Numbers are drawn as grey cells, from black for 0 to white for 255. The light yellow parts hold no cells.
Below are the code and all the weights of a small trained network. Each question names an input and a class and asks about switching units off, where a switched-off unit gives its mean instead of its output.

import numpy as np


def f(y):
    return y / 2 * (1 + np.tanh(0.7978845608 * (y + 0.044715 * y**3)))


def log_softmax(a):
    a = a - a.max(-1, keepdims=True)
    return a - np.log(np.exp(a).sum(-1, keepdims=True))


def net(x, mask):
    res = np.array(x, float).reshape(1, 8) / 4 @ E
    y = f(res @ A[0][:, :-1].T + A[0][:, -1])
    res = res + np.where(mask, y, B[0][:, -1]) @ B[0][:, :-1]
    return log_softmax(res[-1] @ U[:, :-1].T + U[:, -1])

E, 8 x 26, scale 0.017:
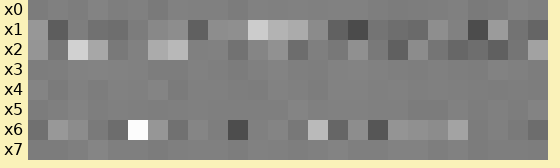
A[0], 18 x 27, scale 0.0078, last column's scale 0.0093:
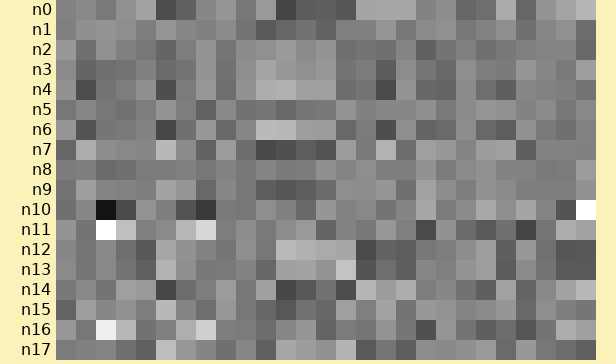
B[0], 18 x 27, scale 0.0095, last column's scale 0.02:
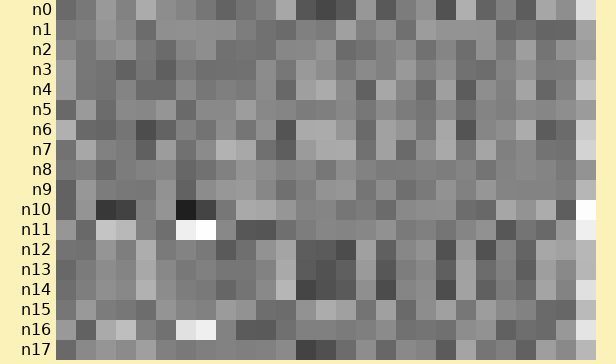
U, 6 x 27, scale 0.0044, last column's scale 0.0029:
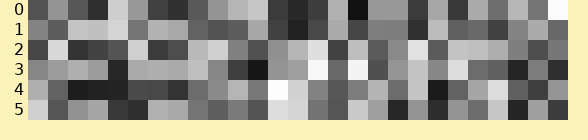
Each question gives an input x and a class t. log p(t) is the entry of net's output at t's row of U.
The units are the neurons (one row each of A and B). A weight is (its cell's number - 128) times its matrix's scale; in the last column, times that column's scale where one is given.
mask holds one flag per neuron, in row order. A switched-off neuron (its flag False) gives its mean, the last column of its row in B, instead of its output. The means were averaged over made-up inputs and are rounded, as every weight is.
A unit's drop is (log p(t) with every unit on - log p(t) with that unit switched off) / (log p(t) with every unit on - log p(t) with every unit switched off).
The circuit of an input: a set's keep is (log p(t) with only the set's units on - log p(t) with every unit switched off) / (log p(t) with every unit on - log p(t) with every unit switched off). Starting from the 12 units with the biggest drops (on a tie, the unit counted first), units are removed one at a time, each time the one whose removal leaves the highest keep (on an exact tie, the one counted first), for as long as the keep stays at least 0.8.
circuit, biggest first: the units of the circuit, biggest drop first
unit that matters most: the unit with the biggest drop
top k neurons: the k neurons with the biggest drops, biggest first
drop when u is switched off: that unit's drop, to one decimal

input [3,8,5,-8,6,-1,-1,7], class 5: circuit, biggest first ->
[n6]
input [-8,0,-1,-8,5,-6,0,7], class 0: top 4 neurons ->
[n6 n7 n4 n15]
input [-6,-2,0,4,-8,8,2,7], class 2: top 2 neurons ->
[n11 n16]
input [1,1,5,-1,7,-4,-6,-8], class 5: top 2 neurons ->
[n6 n4]
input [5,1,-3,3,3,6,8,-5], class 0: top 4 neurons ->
[n13 n12 n17 n6]
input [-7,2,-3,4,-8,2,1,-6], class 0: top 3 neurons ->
[n7 n6 n4]
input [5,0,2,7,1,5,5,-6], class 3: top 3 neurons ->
[n14 n0 n7]
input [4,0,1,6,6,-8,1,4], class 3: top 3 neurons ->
[n14 n0 n12]
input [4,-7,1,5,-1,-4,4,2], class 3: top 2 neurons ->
[n10 n1]
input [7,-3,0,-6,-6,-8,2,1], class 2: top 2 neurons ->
[n11 n16]
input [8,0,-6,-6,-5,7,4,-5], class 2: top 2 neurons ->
[n14 n0]
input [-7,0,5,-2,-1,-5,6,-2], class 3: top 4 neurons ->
[n14 n0 n7 n15]
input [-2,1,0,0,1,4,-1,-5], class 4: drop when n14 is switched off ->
0.1
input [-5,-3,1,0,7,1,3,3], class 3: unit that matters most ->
n10
